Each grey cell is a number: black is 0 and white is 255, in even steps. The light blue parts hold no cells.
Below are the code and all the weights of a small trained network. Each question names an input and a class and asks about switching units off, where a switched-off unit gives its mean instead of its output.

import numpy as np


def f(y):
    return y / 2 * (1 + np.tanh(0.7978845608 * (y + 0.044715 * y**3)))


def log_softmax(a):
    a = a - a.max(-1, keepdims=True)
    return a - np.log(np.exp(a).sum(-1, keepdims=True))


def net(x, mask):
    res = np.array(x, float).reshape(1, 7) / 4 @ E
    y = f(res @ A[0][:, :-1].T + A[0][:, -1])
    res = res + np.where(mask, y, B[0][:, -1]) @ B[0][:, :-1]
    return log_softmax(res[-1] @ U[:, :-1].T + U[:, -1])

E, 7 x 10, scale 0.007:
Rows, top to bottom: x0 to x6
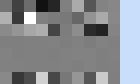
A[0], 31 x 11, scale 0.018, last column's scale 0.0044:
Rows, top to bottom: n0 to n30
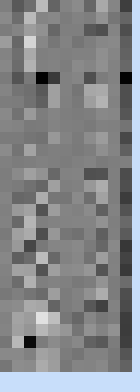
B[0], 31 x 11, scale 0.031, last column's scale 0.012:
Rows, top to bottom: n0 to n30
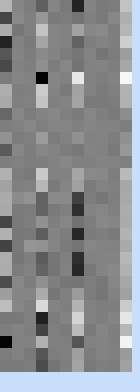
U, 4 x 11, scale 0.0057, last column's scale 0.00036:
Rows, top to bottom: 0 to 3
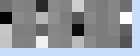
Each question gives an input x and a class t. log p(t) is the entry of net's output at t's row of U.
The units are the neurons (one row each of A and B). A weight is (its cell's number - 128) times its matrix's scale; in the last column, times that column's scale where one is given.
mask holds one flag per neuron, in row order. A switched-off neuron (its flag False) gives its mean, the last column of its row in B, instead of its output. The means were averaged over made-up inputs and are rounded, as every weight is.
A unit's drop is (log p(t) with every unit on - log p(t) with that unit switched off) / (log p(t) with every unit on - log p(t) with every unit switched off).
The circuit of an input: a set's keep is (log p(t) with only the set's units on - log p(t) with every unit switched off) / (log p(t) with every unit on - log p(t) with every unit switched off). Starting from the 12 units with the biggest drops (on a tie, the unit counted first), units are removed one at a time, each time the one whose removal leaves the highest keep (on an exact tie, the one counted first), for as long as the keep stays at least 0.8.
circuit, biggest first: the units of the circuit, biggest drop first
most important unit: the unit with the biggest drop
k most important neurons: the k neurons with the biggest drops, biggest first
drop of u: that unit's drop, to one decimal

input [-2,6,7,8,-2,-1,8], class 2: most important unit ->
n0
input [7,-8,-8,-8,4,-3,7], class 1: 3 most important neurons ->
n28; n26; n20
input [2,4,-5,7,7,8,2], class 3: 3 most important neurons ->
n28; n7; n8
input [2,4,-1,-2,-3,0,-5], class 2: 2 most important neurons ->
n28; n19
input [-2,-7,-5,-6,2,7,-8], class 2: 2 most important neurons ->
n22; n19
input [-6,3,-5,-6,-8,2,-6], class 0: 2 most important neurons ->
n26; n27
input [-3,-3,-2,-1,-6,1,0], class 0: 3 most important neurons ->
n3; n1; n18
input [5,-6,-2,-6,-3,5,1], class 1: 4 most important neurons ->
n28; n26; n20; n27
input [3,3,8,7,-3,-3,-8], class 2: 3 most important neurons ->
n19; n22; n17
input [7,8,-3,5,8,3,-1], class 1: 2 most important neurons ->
n3; n26
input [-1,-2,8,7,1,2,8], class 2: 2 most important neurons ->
n0; n21
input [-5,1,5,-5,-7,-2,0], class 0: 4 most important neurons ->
n26; n27; n7; n8
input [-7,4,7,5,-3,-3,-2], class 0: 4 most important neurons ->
n26; n27; n30; n7
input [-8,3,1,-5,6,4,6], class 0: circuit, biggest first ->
n26
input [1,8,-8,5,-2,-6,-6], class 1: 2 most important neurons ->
n3; n18
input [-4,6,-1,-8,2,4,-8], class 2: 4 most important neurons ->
n19; n22; n17; n28
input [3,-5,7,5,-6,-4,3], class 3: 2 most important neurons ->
n25; n14
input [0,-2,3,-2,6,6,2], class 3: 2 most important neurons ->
n3; n6
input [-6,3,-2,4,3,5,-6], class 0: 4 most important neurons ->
n26; n27; n0; n21
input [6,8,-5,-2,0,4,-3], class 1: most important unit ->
n3
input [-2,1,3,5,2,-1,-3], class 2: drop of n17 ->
0.2
